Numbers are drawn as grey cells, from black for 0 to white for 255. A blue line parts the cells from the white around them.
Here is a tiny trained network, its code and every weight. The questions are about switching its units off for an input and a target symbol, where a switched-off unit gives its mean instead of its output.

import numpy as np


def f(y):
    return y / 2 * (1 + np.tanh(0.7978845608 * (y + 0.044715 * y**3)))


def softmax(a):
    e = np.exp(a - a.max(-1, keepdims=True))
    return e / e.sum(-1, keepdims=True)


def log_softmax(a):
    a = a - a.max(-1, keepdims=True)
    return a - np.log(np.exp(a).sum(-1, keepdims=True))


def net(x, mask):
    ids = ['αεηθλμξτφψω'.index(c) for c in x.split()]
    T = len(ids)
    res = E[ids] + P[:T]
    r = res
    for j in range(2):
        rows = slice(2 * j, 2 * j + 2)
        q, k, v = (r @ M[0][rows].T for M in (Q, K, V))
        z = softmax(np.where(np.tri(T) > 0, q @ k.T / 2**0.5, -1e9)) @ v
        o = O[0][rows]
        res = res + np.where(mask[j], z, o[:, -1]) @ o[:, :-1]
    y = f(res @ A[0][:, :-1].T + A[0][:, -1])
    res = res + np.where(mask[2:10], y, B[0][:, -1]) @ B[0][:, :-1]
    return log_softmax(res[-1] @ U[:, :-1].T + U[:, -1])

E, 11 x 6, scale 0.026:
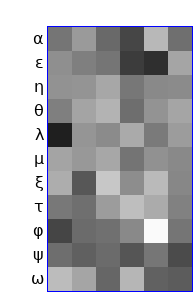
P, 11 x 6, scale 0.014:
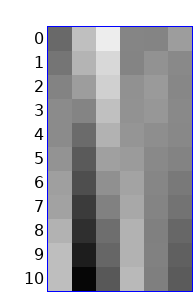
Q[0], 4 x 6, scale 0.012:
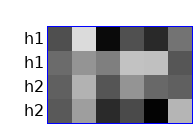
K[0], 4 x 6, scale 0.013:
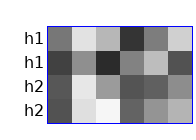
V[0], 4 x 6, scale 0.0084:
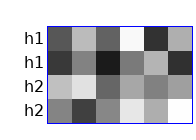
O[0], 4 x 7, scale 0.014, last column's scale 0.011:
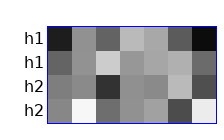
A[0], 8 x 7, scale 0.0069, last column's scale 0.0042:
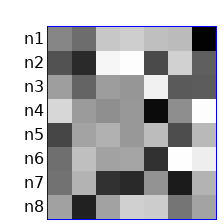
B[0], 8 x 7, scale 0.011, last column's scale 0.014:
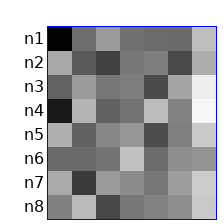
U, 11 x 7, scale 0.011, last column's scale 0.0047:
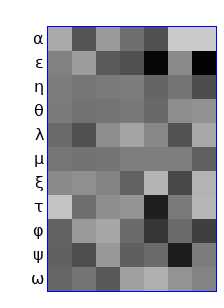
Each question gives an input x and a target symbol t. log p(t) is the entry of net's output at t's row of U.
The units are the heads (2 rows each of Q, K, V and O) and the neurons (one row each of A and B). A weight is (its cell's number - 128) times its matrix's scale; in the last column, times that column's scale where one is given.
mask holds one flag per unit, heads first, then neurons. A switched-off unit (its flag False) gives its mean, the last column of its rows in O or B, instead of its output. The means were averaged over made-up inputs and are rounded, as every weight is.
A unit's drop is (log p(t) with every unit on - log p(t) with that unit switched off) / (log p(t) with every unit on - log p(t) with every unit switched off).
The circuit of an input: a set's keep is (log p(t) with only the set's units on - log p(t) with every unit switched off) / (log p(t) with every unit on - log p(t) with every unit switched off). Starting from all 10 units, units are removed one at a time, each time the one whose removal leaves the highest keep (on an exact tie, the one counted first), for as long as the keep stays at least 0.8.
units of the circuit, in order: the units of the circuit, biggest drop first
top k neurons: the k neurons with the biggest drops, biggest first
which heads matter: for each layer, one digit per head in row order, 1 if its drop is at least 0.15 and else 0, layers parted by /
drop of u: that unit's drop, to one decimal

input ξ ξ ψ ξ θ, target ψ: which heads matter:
01
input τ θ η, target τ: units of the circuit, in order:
[h1 n4 n5 n1]
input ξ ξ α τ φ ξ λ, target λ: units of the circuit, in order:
[h1 n6 n2 n3]
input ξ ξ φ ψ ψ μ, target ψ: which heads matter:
01
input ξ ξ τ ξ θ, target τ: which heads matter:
11
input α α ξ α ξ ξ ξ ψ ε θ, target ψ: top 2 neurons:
[n2 n1]
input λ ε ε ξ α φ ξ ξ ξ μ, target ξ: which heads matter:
00
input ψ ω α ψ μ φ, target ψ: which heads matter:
11
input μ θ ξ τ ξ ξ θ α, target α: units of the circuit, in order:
[n4 h2]
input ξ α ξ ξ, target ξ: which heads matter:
10
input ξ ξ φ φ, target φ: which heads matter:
10
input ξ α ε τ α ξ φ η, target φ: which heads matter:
11
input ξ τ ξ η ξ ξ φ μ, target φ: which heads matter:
11
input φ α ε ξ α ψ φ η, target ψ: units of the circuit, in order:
[h2 n2 n1 h1]
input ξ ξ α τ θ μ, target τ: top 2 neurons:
[n4 n7]
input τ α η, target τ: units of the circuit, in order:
[h1 n4 n1 n5]
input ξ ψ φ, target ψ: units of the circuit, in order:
[h2 n2]
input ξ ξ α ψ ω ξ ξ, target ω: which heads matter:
01
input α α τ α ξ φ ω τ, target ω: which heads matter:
01
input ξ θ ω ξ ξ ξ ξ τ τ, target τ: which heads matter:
11
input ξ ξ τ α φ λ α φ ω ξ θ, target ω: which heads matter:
01
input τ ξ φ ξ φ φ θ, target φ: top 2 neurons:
[n1 n7]
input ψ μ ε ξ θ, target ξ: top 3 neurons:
[n4 n3 n5]
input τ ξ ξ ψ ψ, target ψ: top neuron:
[n3]
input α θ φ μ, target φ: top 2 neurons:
[n1 n7]
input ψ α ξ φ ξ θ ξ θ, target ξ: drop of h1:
0.2
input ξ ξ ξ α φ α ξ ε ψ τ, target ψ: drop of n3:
0.0
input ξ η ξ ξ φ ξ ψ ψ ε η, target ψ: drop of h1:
0.2
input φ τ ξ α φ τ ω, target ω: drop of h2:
0.2
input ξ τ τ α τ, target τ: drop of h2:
0.4
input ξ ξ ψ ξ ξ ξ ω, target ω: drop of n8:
0.0
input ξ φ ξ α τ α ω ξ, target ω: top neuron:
[n8]
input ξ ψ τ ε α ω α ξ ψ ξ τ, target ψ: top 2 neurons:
[n2 n1]
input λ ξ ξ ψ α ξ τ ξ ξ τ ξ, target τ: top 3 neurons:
[n4 n5 n3]
